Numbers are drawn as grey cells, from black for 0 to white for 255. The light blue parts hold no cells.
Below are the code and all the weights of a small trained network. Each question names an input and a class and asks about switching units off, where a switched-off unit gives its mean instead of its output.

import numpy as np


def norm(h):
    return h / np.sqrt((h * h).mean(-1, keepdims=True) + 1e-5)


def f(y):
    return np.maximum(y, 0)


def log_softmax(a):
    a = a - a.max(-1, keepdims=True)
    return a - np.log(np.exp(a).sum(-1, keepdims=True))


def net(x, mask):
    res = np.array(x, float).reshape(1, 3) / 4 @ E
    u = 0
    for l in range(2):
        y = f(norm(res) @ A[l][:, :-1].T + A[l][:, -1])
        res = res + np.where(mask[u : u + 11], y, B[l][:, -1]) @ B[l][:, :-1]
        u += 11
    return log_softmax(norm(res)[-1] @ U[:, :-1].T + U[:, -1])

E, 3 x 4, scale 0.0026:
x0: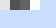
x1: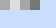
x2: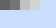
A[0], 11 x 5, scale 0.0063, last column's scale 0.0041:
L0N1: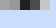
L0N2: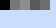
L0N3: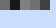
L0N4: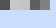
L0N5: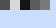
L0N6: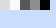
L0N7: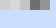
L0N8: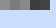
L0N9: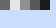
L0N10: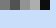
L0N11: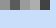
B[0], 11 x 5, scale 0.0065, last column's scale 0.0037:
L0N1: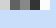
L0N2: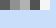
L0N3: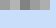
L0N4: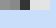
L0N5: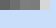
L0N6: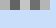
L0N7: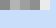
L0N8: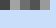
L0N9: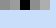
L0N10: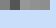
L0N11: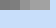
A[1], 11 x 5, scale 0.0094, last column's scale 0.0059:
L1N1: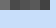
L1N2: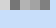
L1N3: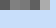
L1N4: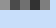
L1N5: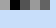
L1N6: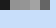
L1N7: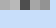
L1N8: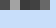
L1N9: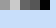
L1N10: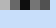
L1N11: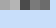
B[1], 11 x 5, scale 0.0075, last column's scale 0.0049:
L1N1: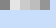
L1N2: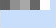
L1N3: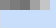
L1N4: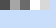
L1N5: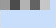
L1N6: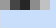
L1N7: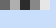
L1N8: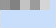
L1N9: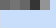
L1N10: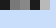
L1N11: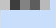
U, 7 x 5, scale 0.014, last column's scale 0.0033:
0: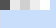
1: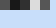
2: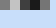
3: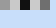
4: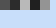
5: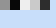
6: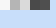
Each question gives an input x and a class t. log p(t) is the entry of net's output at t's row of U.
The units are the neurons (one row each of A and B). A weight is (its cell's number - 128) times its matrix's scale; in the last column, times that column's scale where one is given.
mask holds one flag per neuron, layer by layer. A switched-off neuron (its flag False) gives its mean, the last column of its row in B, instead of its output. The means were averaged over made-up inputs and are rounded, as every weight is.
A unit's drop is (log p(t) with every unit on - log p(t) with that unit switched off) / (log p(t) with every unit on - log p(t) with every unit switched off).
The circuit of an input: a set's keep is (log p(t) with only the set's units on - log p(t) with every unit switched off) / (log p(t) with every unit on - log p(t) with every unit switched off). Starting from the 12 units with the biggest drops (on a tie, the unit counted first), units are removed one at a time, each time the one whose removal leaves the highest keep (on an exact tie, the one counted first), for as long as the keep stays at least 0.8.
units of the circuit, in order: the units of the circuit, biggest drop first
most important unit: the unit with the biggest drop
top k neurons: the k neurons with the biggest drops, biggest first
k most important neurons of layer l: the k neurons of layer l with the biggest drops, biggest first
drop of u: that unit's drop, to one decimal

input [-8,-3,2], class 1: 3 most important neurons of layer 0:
[L0N1, L0N4, L0N2]
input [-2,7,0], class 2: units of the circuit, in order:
[L1N9]
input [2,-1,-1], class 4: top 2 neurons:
[L0N2, L1N10]
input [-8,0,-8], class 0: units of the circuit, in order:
[L1N4, L1N8]
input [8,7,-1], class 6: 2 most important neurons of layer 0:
[L0N6, L0N4]
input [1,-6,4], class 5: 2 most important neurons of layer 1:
[L1N7, L1N5]
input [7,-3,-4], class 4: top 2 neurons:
[L1N10, L1N5]
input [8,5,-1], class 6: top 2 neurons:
[L1N4, L0N6]
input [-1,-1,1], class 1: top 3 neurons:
[L0N1, L1N6, L0N2]
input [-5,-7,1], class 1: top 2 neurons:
[L1N6, L0N1]
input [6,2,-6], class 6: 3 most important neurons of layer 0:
[L0N6, L0N4, L0N9]
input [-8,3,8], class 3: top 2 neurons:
[L0N4, L1N6]
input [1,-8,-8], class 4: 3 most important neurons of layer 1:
[L1N10, L1N5, L1N7]
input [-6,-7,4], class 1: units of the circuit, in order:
[L1N6]
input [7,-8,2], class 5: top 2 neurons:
[L1N5, L0N1]
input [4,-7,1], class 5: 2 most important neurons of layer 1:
[L1N5, L1N9]
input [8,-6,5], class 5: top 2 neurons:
[L1N5, L0N4]
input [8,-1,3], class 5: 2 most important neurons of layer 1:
[L1N5, L1N4]
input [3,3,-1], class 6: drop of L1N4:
0.2
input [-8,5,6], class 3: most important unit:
L0N4
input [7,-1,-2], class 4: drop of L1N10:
0.1
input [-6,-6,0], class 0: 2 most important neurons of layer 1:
[L1N8, L1N11]
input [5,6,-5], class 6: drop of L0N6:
0.2
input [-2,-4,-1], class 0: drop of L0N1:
0.0
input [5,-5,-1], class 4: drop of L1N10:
0.1
